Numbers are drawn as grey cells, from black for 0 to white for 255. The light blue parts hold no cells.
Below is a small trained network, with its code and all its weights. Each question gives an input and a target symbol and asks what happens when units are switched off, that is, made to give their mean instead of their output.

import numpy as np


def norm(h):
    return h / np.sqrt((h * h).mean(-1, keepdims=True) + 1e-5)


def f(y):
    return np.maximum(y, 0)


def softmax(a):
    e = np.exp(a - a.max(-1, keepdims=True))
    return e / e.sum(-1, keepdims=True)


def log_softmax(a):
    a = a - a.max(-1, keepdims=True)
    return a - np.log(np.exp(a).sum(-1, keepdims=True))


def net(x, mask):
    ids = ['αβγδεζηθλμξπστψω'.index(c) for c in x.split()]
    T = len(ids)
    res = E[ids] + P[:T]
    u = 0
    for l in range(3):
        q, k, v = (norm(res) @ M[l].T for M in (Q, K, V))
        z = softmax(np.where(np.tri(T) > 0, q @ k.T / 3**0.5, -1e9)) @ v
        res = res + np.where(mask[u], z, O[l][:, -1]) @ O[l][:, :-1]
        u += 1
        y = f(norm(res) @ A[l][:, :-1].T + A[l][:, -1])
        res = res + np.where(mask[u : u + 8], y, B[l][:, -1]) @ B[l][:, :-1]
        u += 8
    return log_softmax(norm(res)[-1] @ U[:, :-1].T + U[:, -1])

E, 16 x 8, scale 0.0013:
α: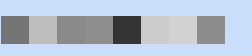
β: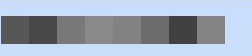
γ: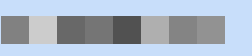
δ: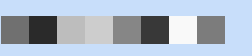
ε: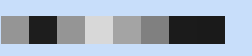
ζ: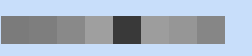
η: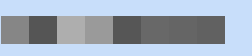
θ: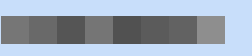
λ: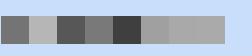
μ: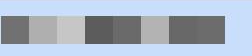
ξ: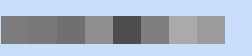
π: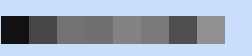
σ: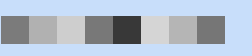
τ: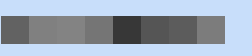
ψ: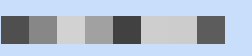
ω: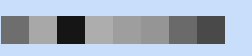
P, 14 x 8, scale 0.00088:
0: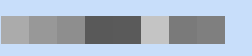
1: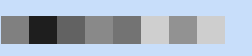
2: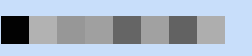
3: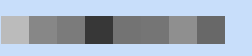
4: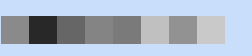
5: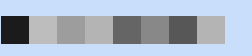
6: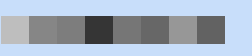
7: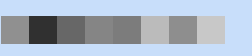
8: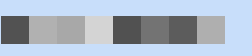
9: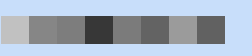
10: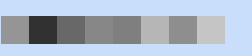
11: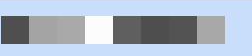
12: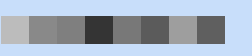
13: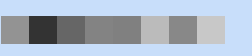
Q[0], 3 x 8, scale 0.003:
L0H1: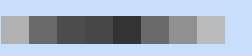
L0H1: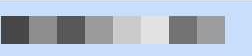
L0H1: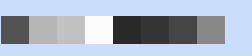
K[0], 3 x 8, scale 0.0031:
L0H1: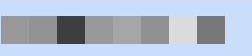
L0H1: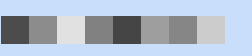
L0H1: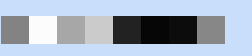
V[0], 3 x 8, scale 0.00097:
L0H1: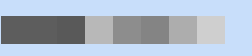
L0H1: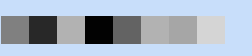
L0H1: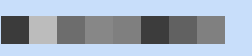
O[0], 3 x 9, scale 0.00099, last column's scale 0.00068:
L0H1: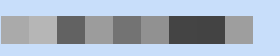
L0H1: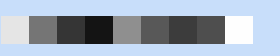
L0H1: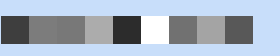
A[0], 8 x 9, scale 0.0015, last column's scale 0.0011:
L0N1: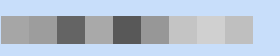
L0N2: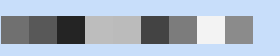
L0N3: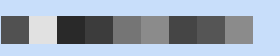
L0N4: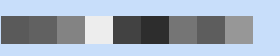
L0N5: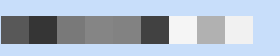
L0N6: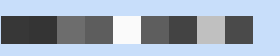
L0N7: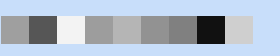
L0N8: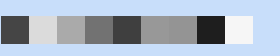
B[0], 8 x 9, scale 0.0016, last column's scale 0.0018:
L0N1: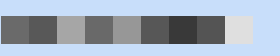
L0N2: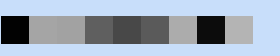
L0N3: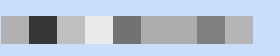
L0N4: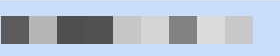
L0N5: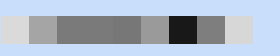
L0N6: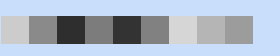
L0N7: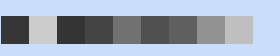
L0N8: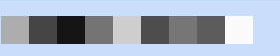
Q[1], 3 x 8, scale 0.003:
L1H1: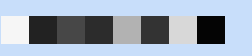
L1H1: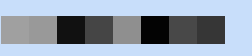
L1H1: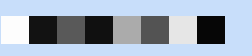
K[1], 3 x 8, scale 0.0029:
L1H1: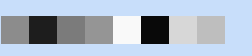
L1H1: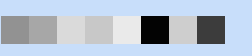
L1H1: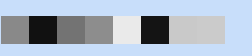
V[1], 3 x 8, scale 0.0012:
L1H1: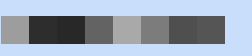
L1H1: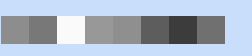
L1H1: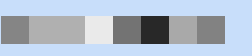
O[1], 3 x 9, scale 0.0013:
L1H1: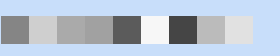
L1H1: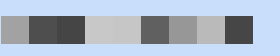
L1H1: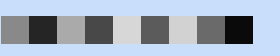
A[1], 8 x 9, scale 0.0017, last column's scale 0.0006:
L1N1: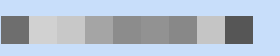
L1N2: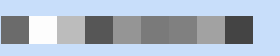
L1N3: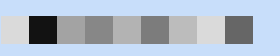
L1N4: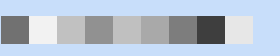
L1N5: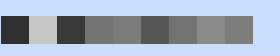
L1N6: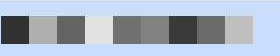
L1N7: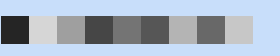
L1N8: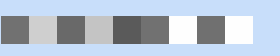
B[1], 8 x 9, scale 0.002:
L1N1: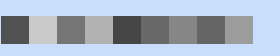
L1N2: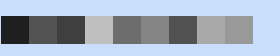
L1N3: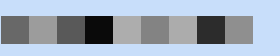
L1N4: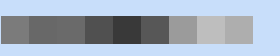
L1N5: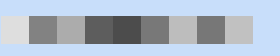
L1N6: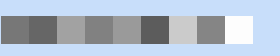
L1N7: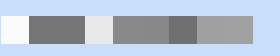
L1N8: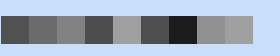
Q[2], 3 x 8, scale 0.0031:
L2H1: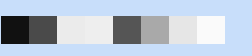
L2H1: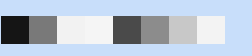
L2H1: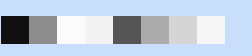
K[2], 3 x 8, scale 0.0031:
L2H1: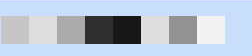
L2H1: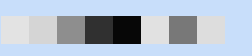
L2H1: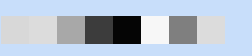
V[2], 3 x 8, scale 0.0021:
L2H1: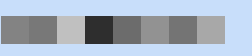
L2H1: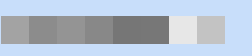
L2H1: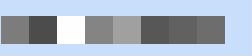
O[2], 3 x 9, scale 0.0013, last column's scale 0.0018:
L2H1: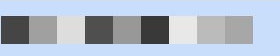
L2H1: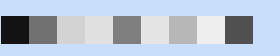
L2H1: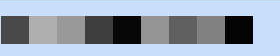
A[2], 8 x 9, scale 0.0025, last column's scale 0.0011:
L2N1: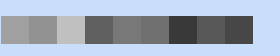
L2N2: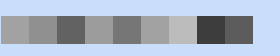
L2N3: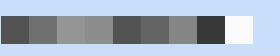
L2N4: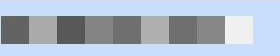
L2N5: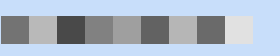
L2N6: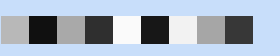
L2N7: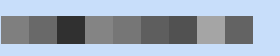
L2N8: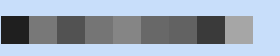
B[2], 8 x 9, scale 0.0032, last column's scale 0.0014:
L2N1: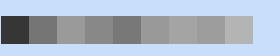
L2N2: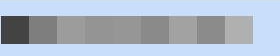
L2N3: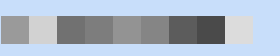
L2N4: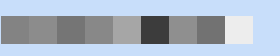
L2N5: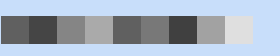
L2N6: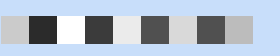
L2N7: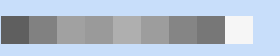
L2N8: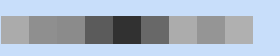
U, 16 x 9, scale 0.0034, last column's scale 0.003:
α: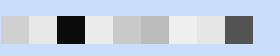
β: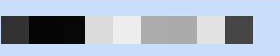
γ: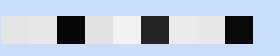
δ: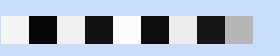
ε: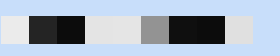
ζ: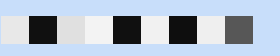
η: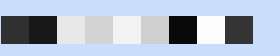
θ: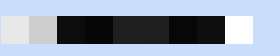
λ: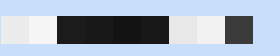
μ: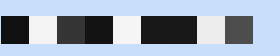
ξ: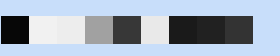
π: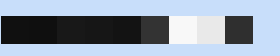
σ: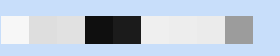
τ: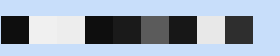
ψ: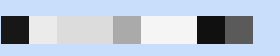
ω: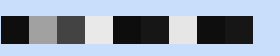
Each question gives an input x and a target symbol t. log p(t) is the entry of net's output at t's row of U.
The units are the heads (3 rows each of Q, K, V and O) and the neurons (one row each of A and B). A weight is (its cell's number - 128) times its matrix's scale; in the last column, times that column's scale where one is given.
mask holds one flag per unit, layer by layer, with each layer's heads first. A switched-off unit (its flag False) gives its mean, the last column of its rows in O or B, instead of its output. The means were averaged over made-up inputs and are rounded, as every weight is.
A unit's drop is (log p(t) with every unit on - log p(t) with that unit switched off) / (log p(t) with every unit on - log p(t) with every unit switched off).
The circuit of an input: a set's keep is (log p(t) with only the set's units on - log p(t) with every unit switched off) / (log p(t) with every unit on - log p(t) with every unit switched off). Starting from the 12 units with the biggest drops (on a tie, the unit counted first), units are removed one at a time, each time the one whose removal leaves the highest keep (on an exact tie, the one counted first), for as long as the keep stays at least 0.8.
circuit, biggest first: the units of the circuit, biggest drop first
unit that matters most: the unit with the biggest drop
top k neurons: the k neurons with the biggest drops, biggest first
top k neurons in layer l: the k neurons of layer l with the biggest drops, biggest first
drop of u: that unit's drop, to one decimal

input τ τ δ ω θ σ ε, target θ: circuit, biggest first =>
(L2H1, L0N7, L2N8)
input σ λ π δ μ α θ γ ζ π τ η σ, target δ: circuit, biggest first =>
(L0N8, L2N6)
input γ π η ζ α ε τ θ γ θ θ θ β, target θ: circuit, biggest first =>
(L2H1)
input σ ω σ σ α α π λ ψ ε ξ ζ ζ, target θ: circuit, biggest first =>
(L2H1, L2N6)
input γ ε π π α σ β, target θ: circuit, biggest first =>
(L2H1, L1N6)
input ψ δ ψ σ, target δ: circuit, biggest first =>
(L1H1, L2N6)
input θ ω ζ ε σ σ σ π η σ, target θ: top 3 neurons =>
(L1N6, L0N8, L2N6)
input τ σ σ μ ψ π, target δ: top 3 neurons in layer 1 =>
(L1N6, L1N5, L1N2)
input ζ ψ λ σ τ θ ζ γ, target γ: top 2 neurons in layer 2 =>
(L2N4, L2N6)
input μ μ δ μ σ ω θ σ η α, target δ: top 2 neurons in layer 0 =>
(L0N1, L0N8)
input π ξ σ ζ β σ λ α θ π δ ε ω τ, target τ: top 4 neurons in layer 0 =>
(L0N8, L0N2, L0N3, L0N4)
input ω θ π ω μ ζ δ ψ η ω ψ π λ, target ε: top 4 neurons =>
(L0N5, L0N3, L1N6, L1N5)
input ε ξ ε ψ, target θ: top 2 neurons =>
(L1N6, L0N8)
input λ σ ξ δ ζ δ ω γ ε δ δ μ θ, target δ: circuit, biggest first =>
(L2N6)
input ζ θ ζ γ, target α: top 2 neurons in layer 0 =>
(L0N3, L0N8)
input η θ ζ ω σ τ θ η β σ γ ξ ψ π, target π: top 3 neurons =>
(L0N6, L0N2, L0N5)
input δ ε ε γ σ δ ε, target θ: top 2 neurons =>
(L2N8, L0N7)
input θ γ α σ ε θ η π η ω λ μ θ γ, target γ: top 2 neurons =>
(L2N4, L0N8)
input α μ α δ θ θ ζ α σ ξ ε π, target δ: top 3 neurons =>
(L1N6, L2N6, L1N5)
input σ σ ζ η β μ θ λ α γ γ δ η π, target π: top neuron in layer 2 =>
(L2N6)
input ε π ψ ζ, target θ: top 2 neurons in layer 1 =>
(L1N6, L1N7)
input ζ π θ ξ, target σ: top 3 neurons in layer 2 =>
(L2N5, L2N1, L2N6)
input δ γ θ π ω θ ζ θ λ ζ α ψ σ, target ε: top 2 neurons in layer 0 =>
(L0N8, L0N5)
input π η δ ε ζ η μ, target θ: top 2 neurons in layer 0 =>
(L0N7, L0N4)
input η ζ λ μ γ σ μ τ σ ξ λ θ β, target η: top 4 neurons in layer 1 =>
(L1N6, L1N5, L1N4, L1N1)
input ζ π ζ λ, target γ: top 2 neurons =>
(L1N6, L0N6)
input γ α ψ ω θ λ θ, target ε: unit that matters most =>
L2H1
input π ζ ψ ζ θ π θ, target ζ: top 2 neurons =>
(L1N6, L0N2)
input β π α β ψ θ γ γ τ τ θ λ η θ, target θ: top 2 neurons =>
(L0N2, L2N6)
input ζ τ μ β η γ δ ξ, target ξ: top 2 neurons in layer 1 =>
(L1N5, L1N7)
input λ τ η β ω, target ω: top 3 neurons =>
(L0N2, L2N8, L0N8)
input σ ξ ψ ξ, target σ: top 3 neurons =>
(L1N6, L2N5, L0N4)
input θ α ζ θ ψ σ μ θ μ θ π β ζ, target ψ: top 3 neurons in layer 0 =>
(L0N4, L0N6, L0N8)
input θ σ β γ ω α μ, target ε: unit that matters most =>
L2H1
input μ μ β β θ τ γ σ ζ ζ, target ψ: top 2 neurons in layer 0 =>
(L0N6, L0N4)
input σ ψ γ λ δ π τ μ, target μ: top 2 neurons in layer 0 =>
(L0N1, L0N5)
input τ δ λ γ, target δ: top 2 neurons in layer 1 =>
(L1N3, L1N1)
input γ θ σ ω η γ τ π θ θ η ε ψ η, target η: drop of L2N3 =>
0.1
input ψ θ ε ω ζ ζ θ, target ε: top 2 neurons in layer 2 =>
(L2N7, L2N8)
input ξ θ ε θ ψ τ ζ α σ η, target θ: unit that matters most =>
L1N6
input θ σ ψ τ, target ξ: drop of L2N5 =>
0.2
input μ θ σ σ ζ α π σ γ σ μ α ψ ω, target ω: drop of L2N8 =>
0.4
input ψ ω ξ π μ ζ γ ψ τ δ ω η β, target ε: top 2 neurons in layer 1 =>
(L1N6, L1N8)
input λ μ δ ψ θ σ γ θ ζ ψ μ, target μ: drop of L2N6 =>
0.2
